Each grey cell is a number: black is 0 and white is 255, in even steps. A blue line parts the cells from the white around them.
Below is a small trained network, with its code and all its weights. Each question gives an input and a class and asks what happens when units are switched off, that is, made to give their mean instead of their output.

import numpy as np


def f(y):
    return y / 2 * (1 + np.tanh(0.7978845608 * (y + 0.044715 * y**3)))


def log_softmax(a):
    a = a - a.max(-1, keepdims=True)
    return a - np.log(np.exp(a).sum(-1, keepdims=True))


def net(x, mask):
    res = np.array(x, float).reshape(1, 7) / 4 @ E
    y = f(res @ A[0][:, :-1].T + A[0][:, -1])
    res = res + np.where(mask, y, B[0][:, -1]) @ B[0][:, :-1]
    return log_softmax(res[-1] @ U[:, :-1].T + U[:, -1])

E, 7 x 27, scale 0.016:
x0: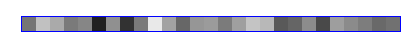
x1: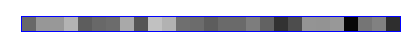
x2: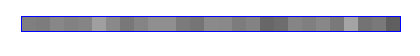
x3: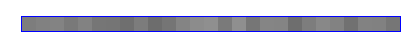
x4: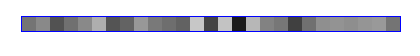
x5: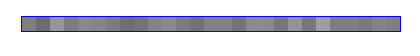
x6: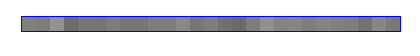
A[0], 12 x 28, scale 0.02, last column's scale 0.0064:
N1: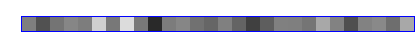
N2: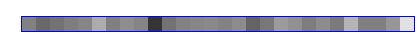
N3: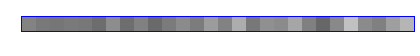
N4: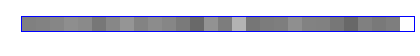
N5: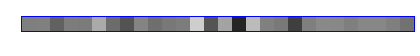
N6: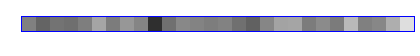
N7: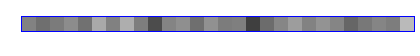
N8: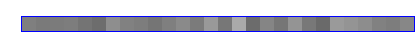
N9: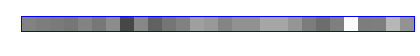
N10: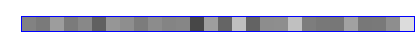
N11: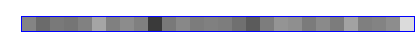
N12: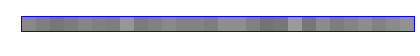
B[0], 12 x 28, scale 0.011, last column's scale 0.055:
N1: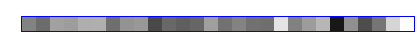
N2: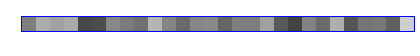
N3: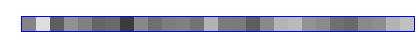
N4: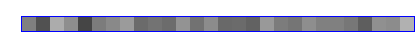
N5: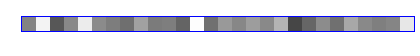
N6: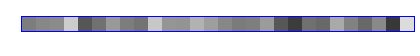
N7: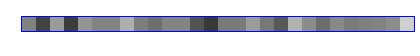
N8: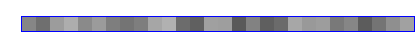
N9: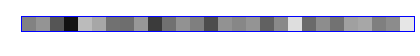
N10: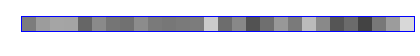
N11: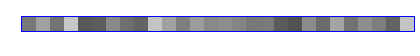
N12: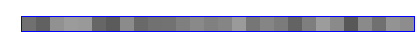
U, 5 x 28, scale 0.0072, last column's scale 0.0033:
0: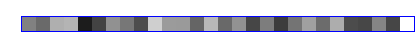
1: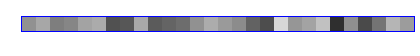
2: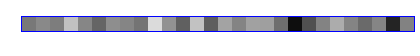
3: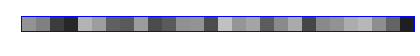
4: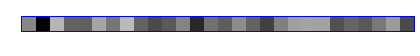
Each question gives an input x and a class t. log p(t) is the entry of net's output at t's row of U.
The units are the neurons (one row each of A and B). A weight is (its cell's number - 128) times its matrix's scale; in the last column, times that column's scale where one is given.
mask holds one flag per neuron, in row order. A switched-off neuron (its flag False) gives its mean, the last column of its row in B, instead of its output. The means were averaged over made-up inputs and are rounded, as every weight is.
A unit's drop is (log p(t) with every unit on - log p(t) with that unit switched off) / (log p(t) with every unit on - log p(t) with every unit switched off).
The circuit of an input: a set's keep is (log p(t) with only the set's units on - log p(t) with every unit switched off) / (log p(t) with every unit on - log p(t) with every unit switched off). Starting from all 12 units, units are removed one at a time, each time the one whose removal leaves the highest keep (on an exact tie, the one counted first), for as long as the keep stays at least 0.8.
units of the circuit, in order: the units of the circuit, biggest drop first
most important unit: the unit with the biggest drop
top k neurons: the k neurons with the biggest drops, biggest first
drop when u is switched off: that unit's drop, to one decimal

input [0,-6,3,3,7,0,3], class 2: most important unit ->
N6
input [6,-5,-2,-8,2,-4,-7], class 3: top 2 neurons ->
(N1; N9)
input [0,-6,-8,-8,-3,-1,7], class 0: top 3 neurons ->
(N1; N6; N5)
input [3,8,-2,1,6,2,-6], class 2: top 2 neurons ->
(N1; N9)
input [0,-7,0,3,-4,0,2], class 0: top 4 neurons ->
(N1; N6; N2; N5)
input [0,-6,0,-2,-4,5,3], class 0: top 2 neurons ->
(N1; N6)
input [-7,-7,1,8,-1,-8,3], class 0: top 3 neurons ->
(N6; N2; N5)
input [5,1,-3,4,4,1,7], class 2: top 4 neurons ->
(N1; N9; N10; N3)
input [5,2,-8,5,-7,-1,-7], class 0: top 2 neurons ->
(N1; N5)
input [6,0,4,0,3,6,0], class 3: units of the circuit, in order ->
(N1; N6; N10)
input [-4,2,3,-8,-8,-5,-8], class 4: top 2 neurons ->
(N5; N7)
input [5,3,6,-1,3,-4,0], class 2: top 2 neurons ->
(N1; N9)
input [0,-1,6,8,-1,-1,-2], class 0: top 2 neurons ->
(N1; N5)
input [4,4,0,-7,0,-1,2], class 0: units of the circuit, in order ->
(N5)
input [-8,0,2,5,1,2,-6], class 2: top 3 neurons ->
(N6; N2; N11)
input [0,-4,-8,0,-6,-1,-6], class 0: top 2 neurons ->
(N1; N5)
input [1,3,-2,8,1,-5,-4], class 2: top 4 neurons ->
(N1; N9; N10; N3)
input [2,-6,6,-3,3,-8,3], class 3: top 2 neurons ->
(N9; N1)
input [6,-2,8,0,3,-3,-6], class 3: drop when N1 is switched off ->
0.3
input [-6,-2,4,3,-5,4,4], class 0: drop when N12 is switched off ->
0.0
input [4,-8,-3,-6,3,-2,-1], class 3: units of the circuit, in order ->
(N9)
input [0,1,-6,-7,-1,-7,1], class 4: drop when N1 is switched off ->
0.1
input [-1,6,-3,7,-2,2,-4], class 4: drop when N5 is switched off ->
0.3
